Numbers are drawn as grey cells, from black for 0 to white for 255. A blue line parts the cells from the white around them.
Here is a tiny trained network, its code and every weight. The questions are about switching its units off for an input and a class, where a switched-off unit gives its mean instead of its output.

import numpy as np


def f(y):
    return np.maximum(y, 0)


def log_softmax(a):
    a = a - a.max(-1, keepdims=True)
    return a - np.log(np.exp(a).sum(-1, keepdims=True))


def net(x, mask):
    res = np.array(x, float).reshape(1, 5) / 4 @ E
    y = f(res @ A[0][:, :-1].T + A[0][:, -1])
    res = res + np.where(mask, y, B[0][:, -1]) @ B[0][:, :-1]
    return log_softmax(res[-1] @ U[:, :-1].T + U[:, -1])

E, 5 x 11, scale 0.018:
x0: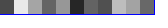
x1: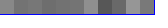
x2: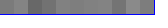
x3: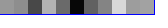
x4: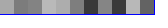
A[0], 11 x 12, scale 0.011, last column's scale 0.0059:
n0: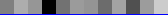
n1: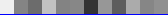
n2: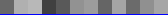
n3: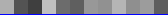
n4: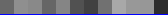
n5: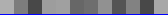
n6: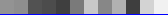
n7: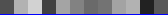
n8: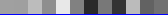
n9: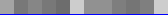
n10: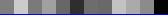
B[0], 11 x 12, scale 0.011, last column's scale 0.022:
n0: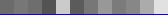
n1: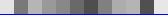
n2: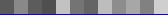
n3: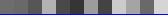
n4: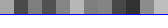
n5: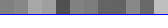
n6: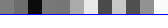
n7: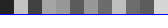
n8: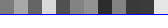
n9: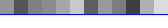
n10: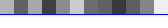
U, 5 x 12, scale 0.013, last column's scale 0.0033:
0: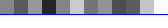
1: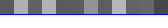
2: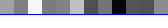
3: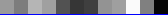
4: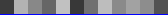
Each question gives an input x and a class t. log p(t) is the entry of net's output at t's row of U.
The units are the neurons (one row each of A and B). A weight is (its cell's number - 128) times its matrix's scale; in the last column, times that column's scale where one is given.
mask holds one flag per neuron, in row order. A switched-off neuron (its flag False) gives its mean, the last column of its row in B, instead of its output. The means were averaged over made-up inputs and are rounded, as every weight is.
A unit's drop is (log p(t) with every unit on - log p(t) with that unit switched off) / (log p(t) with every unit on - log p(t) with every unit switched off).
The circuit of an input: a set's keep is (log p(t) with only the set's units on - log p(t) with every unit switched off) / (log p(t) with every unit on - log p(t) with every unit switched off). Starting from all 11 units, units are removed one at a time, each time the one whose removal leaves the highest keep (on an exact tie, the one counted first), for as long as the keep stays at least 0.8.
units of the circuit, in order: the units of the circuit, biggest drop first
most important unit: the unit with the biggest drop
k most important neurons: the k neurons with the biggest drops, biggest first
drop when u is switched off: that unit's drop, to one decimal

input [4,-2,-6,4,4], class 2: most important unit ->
n10
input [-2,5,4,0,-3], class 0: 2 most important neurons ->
(n8 n7)
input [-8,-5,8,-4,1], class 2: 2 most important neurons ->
(n6 n0)
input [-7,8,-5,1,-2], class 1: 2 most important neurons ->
(n10 n3)
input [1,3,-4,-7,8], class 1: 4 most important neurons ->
(n8 n10 n7 n4)
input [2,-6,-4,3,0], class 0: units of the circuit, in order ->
(n8 n10)
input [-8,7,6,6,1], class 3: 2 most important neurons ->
(n1 n8)
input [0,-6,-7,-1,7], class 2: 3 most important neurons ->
(n6 n3 n7)
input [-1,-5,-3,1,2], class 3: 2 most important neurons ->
(n6 n10)
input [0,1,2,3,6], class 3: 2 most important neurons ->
(n1 n6)
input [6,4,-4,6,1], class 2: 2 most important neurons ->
(n10 n6)
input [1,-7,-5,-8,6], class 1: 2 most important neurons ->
(n8 n10)
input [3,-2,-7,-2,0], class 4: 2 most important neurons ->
(n6 n3)
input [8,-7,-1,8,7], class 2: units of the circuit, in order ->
(n10)
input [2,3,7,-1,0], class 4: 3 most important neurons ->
(n6 n8 n3)
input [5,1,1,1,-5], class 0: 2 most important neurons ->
(n10 n4)
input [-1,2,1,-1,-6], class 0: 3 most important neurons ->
(n8 n7 n3)
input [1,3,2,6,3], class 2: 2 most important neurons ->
(n10 n4)
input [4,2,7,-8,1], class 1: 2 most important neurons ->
(n8 n7)
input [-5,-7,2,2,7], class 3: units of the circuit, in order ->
(n1)
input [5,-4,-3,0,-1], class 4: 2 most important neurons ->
(n7 n9)
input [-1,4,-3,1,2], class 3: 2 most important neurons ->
(n6 n10)
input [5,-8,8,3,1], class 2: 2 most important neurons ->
(n10 n6)
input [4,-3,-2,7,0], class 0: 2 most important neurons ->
(n10 n8)
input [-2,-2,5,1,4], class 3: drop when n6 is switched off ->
0.3
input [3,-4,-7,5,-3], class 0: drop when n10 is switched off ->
0.4
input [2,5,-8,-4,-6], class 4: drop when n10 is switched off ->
0.0
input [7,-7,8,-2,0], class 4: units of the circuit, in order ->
(n6)
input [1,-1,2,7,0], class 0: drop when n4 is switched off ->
0.2
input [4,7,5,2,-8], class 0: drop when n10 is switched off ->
0.1
